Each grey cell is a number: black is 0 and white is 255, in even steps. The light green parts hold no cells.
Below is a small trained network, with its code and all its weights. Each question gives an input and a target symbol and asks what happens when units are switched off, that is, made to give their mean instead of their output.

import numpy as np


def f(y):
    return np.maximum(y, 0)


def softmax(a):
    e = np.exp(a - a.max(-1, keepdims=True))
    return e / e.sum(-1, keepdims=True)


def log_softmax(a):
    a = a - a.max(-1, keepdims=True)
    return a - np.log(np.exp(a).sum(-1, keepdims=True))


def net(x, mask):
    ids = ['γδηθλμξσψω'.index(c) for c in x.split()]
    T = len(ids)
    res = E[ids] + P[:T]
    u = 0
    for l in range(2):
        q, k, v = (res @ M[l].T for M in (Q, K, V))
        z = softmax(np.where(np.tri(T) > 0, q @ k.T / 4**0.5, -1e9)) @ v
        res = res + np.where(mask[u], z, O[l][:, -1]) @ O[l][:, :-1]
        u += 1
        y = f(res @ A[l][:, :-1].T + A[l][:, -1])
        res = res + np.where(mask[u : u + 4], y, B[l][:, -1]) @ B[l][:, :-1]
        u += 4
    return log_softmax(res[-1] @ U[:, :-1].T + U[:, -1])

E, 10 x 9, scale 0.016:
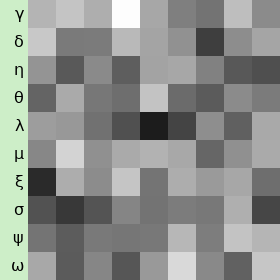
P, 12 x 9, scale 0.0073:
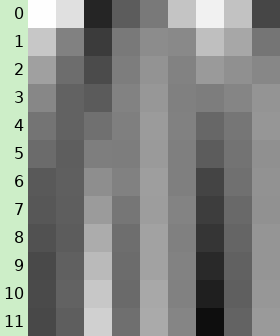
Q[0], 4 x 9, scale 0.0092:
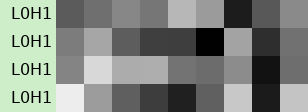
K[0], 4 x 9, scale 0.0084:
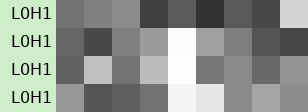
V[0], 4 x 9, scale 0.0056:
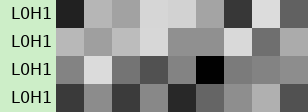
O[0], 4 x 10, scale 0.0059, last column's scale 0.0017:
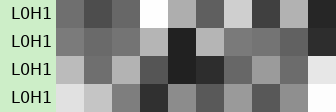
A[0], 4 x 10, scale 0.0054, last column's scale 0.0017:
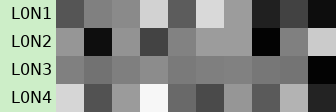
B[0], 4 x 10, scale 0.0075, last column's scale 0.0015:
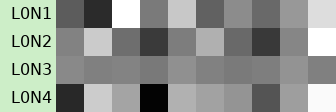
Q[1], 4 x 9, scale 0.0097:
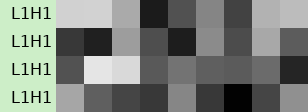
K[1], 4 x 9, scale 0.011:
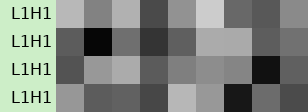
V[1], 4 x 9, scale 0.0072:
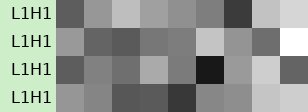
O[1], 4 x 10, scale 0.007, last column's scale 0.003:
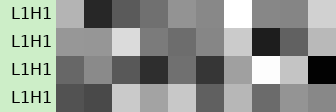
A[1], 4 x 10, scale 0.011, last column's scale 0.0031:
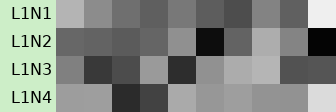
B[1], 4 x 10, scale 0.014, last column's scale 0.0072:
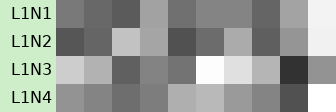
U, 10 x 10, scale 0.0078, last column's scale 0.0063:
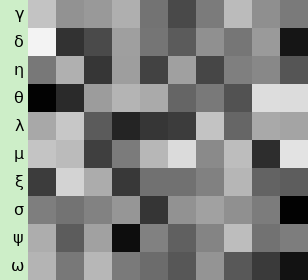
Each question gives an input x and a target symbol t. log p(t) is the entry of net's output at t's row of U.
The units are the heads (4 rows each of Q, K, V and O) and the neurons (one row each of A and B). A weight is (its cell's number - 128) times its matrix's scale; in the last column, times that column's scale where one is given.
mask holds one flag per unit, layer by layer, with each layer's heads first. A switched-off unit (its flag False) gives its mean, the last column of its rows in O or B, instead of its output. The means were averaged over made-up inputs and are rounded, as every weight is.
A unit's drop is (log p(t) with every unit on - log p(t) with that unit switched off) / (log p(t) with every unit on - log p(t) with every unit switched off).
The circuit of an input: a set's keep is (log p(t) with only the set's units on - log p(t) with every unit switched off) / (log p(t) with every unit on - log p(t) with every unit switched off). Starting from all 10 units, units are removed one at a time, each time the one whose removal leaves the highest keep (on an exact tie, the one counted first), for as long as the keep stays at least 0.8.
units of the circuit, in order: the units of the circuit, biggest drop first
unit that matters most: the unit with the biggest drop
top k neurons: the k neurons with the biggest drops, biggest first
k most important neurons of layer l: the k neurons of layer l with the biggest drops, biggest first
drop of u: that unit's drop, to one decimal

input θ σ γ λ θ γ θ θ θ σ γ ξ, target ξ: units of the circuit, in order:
L0H1
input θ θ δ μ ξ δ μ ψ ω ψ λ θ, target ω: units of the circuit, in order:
L1H1, L0N2
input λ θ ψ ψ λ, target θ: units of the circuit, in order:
L1H1, L0H1
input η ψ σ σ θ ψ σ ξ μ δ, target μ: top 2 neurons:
L1N2, L0N4
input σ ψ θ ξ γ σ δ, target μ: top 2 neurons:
L1N2, L1N1
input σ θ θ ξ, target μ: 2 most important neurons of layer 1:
L1N2, L1N3
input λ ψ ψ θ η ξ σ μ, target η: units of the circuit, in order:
L0H1, L1H1, L1N1
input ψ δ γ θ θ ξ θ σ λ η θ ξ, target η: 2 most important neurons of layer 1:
L1N4, L1N2
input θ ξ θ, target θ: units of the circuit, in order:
L1H1, L1N2, L0H1
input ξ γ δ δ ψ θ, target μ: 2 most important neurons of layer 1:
L1N2, L1N1
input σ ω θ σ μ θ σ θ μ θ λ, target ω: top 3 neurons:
L0N2, L1N1, L1N2
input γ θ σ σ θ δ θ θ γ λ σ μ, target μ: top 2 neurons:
L1N2, L0N1
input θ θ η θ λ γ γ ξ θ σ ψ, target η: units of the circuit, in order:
L0N2, L1H1, L0H1, L1N1
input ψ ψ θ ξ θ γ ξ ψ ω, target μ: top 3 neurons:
L0N2, L1N2, L1N1
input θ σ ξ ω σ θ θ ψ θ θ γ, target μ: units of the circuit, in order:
L1N2
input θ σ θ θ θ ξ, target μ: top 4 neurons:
L1N3, L1N2, L0N2, L1N1
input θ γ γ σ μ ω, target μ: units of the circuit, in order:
L0H1, L1N4, L1H1
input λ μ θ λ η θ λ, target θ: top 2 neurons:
L1N4, L1N3
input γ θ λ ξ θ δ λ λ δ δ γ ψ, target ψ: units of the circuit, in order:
L0H1, L1H1, L1N1
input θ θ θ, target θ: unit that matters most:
L1N2
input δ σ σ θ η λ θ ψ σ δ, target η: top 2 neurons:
L0N2, L1N1
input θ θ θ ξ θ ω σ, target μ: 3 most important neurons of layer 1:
L1N3, L1N4, L1N1
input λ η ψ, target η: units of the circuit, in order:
L1H1, L0H1, L1N1
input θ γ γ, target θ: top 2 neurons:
L0N4, L0N1
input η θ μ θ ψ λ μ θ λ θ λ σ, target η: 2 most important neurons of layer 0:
L0N2, L0N1
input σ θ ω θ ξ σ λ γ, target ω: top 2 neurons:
L0N2, L1N4
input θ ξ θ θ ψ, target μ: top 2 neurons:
L1N2, L0N2
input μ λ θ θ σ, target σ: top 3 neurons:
L1N2, L1N3, L1N1
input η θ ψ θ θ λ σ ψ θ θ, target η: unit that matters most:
L1H1
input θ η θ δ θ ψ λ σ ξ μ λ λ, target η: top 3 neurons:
L0N2, L1N2, L0N1
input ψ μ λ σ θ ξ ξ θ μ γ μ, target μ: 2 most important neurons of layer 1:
L1N2, L1N4
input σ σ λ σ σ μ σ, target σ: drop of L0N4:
0.1
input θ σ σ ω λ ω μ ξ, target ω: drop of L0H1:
1.1
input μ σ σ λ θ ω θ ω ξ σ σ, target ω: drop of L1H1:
0.8
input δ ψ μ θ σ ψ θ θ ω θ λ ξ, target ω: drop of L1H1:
0.8
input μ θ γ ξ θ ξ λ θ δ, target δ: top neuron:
L1N1
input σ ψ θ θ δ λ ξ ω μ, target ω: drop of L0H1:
0.5
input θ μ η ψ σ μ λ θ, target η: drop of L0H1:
0.3
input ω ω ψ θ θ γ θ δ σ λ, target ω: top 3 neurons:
L1N1, L1N2, L0N2
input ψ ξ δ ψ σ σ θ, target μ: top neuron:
L1N4
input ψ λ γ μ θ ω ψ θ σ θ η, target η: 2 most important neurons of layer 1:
L1N1, L1N4
